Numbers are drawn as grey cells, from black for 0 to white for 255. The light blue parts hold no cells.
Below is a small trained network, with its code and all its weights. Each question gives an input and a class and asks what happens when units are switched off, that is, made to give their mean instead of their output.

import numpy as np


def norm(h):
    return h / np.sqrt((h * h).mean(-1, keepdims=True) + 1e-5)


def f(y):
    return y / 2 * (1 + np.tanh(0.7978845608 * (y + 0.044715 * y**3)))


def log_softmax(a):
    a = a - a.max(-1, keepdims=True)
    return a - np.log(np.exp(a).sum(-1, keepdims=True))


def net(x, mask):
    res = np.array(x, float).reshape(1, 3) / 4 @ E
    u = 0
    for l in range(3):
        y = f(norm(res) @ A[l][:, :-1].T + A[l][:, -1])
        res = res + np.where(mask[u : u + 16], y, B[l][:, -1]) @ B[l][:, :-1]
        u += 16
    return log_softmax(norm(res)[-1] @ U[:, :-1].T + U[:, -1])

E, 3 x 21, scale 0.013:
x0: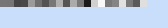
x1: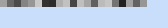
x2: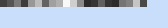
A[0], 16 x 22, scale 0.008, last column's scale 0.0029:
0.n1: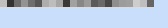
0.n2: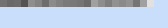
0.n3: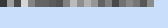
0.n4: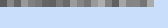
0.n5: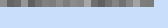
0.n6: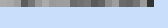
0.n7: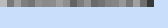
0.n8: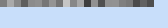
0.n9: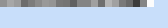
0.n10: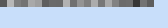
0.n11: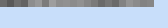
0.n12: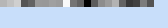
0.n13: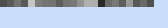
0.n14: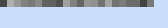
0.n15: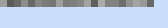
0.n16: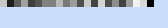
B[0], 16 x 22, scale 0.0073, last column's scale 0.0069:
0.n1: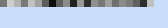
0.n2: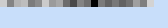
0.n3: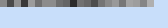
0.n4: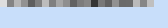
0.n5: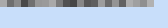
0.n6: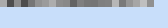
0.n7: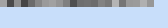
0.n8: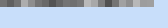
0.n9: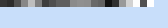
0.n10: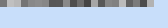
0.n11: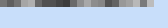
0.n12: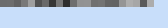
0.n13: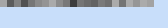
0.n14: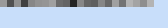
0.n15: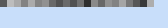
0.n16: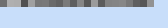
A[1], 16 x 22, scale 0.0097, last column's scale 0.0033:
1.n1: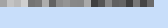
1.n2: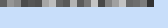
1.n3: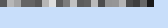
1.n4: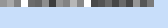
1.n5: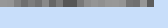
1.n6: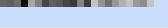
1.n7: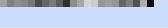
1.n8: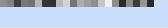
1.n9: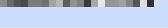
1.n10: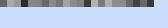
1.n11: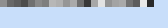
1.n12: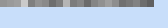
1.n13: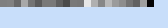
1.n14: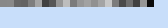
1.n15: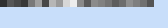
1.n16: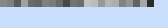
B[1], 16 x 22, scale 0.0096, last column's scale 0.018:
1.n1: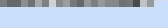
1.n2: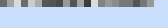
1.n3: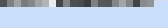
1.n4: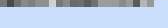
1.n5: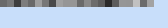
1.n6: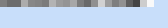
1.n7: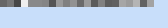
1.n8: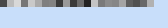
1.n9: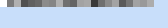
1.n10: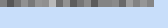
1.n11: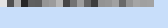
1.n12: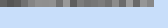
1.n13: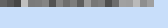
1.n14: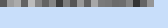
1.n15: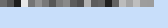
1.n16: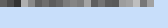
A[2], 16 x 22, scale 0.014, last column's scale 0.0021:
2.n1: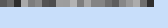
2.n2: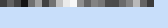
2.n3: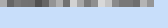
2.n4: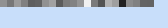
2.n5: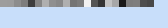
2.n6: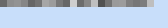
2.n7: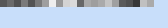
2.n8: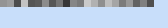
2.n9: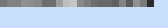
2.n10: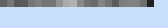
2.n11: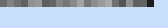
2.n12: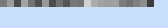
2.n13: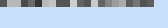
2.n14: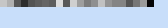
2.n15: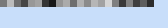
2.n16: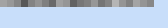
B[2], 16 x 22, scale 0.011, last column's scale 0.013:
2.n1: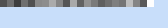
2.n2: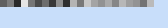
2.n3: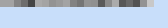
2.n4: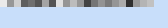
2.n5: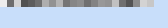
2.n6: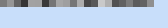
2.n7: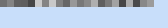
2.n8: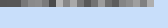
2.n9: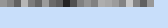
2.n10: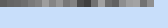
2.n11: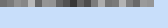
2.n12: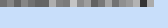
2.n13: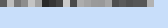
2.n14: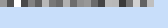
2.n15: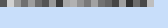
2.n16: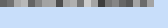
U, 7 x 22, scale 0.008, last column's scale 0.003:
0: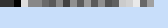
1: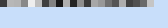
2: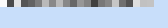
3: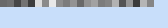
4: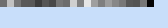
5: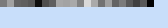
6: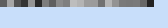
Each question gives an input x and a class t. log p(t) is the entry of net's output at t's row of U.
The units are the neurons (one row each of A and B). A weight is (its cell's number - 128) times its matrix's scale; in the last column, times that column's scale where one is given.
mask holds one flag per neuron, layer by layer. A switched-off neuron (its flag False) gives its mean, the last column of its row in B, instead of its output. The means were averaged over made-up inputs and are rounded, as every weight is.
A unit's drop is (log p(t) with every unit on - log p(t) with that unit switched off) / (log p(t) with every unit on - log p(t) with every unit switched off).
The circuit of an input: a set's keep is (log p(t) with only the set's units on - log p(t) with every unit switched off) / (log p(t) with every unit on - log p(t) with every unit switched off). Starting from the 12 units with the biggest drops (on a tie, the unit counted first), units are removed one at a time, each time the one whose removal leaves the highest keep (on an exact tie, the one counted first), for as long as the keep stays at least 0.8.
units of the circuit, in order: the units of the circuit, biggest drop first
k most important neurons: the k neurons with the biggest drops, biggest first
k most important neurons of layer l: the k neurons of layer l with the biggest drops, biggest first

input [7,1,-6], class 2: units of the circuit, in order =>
1.n9
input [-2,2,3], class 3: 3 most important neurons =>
1.n6, 0.n9, 0.n2
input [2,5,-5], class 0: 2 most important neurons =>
0.n1, 1.n7
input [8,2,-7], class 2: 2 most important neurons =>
1.n9, 1.n11
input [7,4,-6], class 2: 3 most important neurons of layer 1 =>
1.n9, 1.n11, 1.n15
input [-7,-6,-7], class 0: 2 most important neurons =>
0.n2, 0.n4
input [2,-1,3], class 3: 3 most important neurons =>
1.n4, 0.n9, 1.n5
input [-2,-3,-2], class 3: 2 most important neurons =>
1.n6, 1.n8
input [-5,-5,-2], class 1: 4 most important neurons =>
0.n2, 0.n4, 1.n9, 2.n13
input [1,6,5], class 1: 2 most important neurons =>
0.n9, 1.n8
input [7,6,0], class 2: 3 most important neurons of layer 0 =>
0.n1, 0.n2, 0.n4
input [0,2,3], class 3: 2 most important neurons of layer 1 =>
1.n6, 1.n5
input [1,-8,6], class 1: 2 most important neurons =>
0.n9, 1.n3
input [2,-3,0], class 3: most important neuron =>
1.n1
